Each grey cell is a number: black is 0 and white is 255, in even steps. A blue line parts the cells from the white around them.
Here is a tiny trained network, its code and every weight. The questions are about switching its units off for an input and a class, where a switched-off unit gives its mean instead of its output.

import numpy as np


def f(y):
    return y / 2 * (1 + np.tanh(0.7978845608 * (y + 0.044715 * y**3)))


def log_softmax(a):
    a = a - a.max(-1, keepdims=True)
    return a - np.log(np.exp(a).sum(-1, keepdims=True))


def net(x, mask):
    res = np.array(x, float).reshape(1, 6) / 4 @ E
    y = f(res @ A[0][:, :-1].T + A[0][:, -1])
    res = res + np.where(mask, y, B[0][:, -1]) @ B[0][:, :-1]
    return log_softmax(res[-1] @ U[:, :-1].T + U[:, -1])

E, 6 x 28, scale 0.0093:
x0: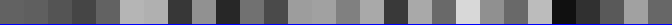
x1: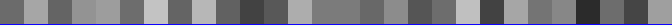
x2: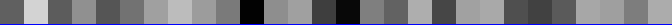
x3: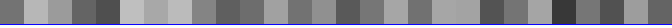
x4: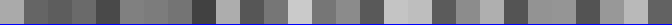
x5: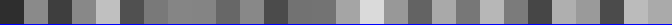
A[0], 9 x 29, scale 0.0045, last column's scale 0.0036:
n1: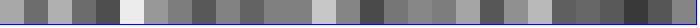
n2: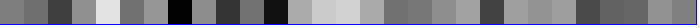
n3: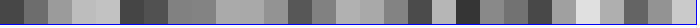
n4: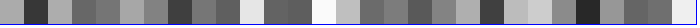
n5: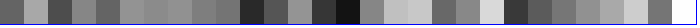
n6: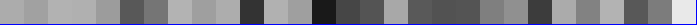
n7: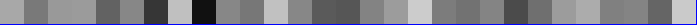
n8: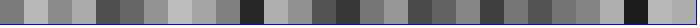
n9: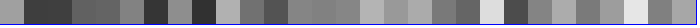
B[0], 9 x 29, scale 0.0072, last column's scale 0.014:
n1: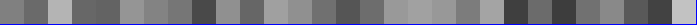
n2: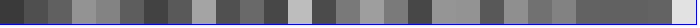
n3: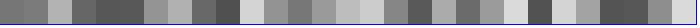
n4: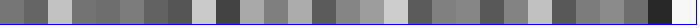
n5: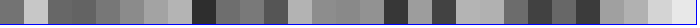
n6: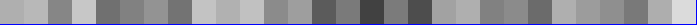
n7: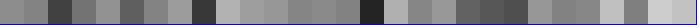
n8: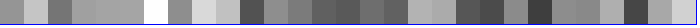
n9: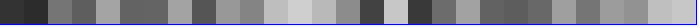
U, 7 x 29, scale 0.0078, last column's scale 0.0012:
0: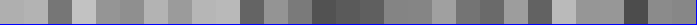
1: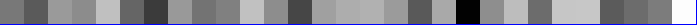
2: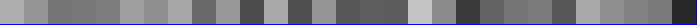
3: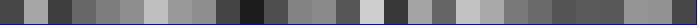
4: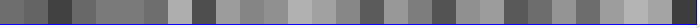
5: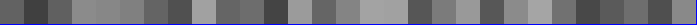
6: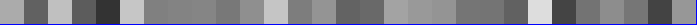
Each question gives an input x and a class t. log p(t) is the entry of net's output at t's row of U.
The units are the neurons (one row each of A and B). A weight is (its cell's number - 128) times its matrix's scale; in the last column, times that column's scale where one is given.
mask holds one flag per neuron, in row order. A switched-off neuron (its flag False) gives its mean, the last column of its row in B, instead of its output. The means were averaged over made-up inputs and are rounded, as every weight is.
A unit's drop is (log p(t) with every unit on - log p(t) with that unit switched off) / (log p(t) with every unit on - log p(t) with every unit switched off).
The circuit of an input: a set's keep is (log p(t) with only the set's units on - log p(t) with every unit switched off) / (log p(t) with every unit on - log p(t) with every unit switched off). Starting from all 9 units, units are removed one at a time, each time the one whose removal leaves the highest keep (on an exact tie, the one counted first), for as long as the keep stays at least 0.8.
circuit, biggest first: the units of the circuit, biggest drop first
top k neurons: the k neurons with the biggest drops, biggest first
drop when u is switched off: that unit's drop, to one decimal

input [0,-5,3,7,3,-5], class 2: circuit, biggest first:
(n4 n2)
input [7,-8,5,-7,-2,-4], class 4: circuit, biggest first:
(n9)
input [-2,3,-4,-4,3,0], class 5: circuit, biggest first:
(n2 n4)
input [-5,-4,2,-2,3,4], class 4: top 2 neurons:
(n9 n5)
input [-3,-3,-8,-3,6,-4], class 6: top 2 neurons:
(n4 n2)
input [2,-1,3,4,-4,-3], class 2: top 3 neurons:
(n2 n4 n5)
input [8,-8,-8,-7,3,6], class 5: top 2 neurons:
(n2 n4)
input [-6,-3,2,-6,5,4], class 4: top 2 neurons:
(n9 n5)
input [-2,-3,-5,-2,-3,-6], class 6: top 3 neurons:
(n4 n1 n2)
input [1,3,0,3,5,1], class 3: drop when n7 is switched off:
0.3
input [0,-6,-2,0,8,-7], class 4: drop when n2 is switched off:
-0.1
